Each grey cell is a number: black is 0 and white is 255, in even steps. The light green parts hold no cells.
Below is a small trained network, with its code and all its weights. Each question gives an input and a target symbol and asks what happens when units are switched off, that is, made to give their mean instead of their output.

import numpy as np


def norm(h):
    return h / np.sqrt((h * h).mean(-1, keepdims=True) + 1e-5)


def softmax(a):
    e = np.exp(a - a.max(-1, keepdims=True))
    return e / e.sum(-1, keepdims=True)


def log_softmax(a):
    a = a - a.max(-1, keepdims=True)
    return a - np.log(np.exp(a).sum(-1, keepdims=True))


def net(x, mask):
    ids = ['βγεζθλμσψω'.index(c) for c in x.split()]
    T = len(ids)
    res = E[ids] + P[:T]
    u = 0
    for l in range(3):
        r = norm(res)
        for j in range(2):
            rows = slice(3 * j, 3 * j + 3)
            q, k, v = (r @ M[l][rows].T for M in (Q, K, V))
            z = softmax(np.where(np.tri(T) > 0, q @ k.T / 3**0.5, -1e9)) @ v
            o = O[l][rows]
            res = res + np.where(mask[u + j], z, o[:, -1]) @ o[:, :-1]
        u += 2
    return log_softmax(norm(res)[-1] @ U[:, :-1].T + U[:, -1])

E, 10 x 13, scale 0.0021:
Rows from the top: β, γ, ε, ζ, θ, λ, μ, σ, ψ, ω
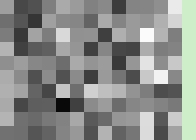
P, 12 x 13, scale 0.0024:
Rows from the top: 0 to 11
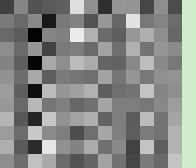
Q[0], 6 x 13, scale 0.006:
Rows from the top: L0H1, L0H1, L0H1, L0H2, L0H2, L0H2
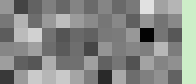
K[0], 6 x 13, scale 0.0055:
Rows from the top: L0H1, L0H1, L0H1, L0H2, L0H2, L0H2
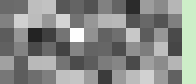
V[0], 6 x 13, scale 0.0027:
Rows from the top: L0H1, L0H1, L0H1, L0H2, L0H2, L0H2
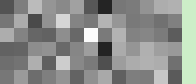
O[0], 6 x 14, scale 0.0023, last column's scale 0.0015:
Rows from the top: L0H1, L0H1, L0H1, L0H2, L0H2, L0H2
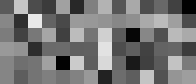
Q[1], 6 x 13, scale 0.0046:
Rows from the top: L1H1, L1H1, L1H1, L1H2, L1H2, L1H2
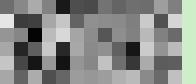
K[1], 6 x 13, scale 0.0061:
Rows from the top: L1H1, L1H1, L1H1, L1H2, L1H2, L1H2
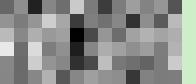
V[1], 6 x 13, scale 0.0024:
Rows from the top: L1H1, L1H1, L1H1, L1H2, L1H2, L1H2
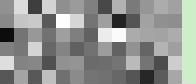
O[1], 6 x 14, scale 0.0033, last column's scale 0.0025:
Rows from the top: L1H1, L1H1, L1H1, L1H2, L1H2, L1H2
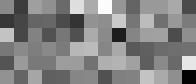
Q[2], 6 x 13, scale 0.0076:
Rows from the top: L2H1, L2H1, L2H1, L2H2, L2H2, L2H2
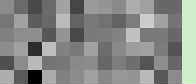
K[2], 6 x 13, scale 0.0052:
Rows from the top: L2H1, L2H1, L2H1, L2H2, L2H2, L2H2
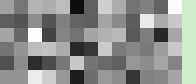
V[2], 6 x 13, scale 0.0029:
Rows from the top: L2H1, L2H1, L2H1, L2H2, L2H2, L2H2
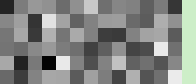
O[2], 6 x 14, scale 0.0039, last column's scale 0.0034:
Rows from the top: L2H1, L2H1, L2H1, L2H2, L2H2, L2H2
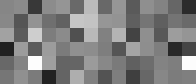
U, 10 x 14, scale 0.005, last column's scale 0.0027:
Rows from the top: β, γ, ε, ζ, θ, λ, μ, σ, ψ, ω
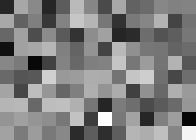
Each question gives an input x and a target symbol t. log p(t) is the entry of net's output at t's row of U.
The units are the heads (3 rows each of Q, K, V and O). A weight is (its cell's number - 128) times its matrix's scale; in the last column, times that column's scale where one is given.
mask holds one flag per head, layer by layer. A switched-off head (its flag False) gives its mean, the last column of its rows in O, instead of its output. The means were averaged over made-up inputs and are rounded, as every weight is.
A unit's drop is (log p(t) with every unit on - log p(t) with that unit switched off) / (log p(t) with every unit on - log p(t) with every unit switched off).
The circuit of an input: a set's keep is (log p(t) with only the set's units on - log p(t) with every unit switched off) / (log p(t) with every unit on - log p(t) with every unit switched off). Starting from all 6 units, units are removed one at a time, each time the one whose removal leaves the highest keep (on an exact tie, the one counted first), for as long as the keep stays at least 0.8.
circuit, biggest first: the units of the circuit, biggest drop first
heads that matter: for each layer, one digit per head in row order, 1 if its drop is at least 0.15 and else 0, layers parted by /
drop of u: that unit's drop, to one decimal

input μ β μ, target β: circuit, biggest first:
L2H2, L1H1
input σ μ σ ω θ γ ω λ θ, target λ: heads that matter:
10 / 10 / 01
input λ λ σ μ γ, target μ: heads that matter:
00 / 00 / 11
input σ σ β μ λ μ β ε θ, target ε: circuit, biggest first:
L0H1, L1H1, L0H2
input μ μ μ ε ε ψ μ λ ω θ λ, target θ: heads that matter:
10 / 10 / 01
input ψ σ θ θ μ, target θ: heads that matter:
00 / 10 / 01
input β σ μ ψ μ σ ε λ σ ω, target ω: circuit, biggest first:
L0H1, L1H2
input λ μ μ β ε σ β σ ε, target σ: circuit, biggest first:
L1H1
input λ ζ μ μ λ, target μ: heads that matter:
00 / 00 / 10
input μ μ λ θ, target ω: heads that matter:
10 / 01 / 10
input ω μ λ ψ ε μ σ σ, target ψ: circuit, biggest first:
L0H2, L2H1, L1H1, L1H2
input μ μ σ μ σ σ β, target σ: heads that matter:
01 / 10 / 00
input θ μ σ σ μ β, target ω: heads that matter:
11 / 01 / 00
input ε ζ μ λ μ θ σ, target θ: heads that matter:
10 / 00 / 01
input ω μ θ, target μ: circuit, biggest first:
L2H1
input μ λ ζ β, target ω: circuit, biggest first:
L0H1, L1H2
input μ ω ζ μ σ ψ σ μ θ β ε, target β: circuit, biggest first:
L2H2, L0H1, L2H1
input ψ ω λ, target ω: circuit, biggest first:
L1H1, L0H1
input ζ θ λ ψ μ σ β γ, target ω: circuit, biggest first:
L0H1, L1H2
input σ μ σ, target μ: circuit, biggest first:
L2H2
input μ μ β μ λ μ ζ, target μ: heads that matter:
00 / 00 / 00
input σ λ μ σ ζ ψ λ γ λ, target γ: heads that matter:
10 / 10 / 01
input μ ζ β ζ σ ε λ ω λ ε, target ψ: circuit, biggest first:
L0H2, L0H1, L2H1
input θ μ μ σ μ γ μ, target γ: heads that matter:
00 / 10 / 01
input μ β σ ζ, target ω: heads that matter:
10 / 01 / 00
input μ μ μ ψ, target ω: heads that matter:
10 / 01 / 10
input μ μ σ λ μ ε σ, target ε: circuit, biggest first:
L0H1, L1H2, L2H2
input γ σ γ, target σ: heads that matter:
00 / 10 / 00
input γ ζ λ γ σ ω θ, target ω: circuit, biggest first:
L0H1, L1H1
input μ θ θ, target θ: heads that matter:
00 / 10 / 01
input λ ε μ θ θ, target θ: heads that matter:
10 / 10 / 01
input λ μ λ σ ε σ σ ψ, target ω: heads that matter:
11 / 01 / 00
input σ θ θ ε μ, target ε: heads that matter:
01 / 10 / 00
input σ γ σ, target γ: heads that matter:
00 / 10 / 01
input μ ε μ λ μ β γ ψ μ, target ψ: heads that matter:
11 / 00 / 10
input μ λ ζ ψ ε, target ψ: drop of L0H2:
0.7
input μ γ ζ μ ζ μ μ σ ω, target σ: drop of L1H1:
0.3
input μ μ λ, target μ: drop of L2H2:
0.1
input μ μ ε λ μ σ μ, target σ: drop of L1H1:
0.5
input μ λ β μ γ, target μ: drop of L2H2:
0.2
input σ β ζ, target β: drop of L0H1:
0.0
